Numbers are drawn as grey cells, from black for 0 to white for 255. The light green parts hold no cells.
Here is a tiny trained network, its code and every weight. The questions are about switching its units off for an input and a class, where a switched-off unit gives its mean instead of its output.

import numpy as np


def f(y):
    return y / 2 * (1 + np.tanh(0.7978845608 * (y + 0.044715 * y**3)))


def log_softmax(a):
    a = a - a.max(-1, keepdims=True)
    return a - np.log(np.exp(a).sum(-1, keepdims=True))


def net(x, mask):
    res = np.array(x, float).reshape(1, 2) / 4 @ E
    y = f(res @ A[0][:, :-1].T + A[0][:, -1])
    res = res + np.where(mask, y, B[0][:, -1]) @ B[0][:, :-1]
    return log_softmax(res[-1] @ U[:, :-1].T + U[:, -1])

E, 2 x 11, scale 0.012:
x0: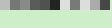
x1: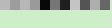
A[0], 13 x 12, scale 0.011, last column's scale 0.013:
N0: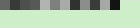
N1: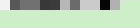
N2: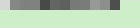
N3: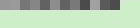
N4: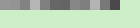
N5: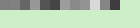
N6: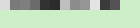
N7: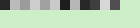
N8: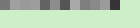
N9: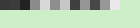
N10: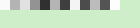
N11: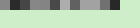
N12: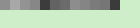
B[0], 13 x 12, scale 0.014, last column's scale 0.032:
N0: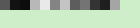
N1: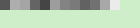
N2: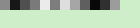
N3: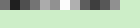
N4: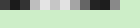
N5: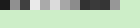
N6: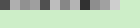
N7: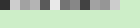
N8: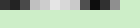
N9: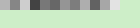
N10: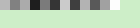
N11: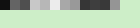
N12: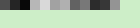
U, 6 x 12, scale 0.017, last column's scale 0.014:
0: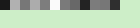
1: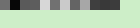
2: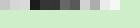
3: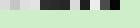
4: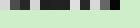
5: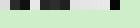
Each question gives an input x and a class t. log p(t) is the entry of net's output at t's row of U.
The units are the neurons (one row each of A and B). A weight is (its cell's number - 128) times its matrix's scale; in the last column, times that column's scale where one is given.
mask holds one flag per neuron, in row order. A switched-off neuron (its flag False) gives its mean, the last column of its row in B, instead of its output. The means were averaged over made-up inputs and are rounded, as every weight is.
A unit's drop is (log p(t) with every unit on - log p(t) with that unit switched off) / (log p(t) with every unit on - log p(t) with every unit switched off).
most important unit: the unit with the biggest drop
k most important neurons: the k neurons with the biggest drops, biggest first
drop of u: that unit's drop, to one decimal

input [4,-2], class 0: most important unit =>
N10
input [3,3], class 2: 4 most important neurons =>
N10, N7, N0, N11
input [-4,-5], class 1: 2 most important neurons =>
N0, N6
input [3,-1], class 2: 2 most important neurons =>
N7, N0
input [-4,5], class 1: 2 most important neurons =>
N10, N6
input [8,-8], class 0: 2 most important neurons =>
N10, N1
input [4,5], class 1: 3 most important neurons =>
N10, N7, N2
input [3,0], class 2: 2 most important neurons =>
N7, N0
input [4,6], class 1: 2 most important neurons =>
N10, N7
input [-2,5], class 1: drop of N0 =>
0.0
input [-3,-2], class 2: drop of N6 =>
0.2
